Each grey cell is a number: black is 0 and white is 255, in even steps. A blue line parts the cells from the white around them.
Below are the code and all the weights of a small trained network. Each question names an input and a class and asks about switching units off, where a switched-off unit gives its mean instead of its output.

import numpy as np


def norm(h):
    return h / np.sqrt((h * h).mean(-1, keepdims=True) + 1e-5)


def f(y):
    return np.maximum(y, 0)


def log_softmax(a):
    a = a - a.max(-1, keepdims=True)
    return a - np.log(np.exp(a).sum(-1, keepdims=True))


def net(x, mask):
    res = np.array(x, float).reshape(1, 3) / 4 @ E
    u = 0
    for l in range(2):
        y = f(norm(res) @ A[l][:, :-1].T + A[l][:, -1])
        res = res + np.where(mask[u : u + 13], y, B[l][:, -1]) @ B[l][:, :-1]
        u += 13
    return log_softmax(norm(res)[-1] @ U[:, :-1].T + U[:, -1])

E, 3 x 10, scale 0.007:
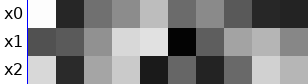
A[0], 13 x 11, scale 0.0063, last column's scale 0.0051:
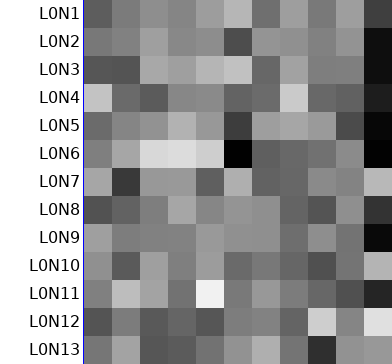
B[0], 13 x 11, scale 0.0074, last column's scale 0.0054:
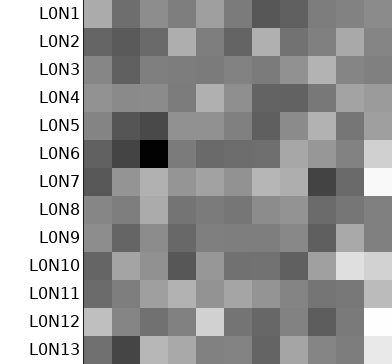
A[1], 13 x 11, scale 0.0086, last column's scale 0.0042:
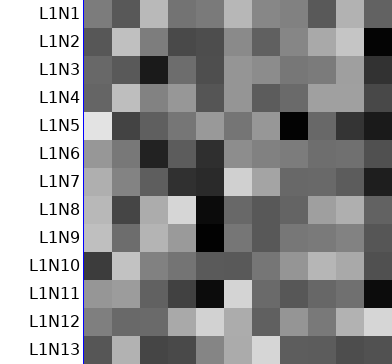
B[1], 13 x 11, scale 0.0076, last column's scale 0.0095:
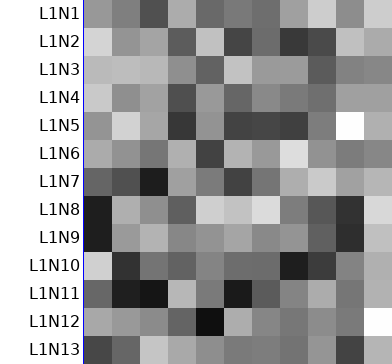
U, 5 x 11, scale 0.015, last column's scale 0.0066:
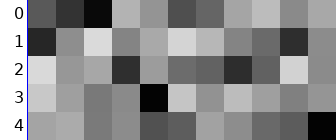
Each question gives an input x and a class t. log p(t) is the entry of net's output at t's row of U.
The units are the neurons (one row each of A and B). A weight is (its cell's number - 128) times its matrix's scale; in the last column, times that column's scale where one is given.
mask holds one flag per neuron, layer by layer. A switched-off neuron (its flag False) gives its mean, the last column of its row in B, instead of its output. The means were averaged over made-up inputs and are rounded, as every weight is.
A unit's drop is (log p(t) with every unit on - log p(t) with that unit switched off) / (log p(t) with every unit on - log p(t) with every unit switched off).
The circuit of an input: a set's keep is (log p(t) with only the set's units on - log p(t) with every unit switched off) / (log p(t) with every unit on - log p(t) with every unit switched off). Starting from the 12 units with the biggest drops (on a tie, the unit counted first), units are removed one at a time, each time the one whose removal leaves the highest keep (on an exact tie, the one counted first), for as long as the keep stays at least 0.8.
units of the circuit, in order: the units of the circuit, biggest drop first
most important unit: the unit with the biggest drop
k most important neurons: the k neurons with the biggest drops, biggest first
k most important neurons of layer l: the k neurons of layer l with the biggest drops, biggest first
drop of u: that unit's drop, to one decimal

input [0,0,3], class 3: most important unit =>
L0N7
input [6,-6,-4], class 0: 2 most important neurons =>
(L1N7 L0N12)
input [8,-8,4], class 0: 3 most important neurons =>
(L1N7 L1N11 L0N12)
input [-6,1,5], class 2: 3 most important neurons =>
(L0N13 L1N10 L1N2)
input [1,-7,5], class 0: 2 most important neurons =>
(L1N11 L1N7)
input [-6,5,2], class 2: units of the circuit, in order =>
(L1N10 L1N11)
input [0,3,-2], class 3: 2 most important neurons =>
(L1N3 L1N12)
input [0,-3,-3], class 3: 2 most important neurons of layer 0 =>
(L0N13 L0N7)
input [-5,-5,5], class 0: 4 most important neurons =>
(L1N11 L0N13 L0N10 L1N7)
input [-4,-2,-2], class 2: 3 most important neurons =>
(L0N7 L1N2 L0N11)
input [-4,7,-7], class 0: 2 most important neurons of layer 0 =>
(L0N7 L0N6)
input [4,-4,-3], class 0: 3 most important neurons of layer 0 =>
(L0N12 L0N7 L0N4)
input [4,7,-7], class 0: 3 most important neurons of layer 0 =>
(L0N6 L0N7 L0N5)
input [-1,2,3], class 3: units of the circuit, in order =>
(L1N12)
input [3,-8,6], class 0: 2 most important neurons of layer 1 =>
(L1N11 L1N7)
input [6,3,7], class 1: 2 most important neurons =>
(L1N8 L0N12)
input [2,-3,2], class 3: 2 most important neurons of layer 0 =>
(L0N7 L0N6)
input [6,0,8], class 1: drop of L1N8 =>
0.3
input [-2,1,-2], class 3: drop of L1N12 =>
0.2
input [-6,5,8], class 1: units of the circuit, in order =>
(L1N8)
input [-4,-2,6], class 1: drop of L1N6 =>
0.0
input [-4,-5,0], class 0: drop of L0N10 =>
0.1
